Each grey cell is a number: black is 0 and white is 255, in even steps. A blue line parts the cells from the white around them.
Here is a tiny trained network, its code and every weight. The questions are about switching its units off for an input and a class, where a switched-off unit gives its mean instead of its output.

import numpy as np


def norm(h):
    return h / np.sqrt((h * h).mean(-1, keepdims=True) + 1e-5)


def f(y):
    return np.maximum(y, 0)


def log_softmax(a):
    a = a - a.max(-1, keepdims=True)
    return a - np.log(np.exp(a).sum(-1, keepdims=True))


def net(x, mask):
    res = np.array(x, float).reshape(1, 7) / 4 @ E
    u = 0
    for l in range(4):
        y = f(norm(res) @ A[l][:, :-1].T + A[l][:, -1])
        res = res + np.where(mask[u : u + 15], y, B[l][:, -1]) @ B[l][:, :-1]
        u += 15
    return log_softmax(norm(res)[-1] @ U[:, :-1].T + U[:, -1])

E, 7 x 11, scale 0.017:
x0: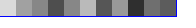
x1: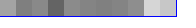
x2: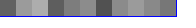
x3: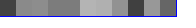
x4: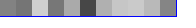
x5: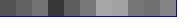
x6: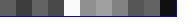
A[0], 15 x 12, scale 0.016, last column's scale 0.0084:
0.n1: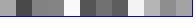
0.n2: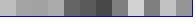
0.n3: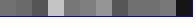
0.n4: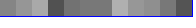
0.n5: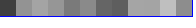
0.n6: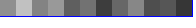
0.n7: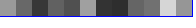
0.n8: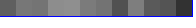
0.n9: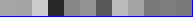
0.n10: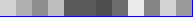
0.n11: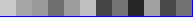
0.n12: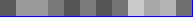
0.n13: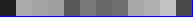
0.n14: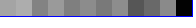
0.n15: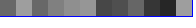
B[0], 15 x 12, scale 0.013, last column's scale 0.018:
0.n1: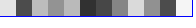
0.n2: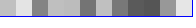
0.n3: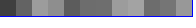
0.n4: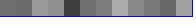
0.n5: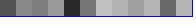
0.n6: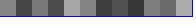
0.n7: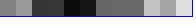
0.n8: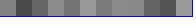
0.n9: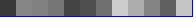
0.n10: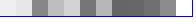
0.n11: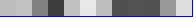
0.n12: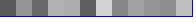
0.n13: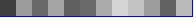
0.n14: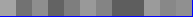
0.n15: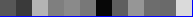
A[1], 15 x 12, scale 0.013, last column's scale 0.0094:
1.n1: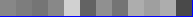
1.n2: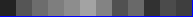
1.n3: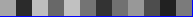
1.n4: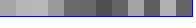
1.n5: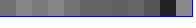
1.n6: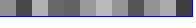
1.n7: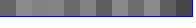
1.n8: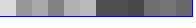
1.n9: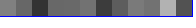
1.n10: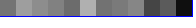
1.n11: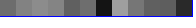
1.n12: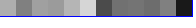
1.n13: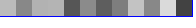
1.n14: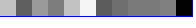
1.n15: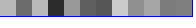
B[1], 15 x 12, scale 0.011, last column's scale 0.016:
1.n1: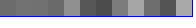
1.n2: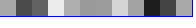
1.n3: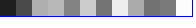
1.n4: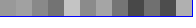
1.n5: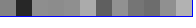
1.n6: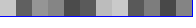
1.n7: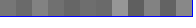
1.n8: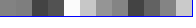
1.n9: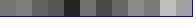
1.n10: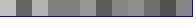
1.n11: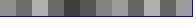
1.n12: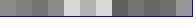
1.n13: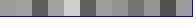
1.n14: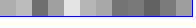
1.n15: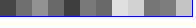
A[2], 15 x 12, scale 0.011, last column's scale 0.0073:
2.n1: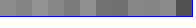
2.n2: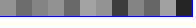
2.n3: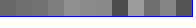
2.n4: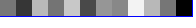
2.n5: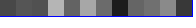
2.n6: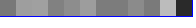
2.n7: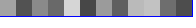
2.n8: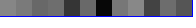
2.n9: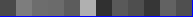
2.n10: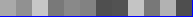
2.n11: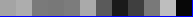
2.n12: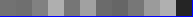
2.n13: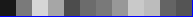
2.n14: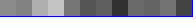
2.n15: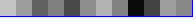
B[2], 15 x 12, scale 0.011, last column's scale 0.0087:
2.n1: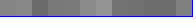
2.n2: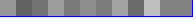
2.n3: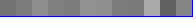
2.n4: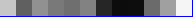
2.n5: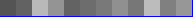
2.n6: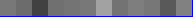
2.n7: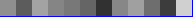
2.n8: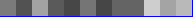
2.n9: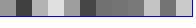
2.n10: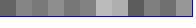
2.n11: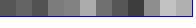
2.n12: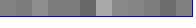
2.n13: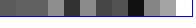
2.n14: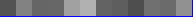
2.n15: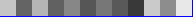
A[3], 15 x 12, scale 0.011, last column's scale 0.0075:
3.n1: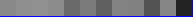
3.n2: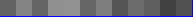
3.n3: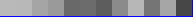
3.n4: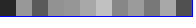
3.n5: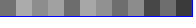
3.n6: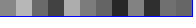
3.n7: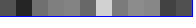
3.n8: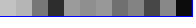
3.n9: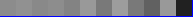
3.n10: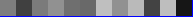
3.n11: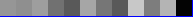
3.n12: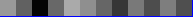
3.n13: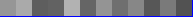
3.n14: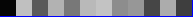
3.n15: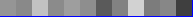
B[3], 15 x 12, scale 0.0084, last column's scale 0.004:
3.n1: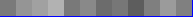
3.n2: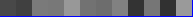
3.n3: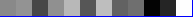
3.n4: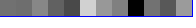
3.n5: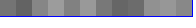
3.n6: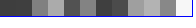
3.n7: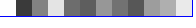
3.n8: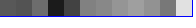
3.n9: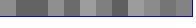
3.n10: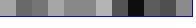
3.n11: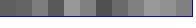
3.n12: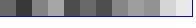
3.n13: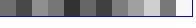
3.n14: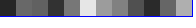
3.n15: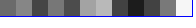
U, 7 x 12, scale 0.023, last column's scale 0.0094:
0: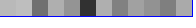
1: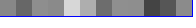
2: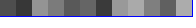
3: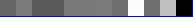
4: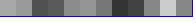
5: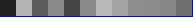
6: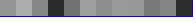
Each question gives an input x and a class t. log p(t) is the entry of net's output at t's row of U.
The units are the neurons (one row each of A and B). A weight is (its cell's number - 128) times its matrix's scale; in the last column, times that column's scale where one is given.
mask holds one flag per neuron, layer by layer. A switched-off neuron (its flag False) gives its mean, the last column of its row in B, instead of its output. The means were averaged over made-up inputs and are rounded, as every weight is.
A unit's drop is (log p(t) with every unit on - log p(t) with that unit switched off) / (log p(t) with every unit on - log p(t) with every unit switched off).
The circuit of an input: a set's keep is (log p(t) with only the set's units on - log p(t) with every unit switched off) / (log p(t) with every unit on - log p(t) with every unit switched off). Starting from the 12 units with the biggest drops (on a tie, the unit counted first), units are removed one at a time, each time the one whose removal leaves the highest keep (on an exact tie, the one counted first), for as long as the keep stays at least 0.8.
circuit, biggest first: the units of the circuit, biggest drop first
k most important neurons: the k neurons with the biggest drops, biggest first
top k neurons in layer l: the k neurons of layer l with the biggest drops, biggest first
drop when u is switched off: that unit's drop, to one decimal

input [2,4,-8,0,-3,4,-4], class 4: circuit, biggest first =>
[0.n1]
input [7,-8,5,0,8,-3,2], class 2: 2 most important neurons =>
[0.n9 0.n10]
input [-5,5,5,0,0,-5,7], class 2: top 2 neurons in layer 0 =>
[0.n10 0.n11]
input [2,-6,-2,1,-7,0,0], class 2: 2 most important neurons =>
[0.n15 0.n7]
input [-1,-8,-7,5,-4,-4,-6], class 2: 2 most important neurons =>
[0.n3 0.n11]
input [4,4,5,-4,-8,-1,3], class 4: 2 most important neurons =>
[0.n11 0.n7]
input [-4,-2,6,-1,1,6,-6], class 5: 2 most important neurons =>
[0.n13 0.n1]
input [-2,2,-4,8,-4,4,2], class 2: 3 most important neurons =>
[0.n10 0.n2 0.n11]
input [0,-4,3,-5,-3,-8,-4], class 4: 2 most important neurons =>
[0.n6 0.n1]
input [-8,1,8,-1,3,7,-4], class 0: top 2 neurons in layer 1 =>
[1.n3 1.n15]
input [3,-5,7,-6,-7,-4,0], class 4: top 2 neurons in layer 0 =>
[0.n7 0.n11]
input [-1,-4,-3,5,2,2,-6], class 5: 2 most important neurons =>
[0.n1 0.n13]
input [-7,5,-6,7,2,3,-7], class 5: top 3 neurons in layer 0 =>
[0.n1 0.n13 0.n5]
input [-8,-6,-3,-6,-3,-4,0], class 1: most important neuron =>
[0.n10]
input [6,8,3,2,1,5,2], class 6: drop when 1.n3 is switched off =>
0.2
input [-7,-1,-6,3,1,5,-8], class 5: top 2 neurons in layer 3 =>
[3.n14 3.n4]
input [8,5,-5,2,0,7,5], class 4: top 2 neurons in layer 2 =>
[2.n15 2.n7]
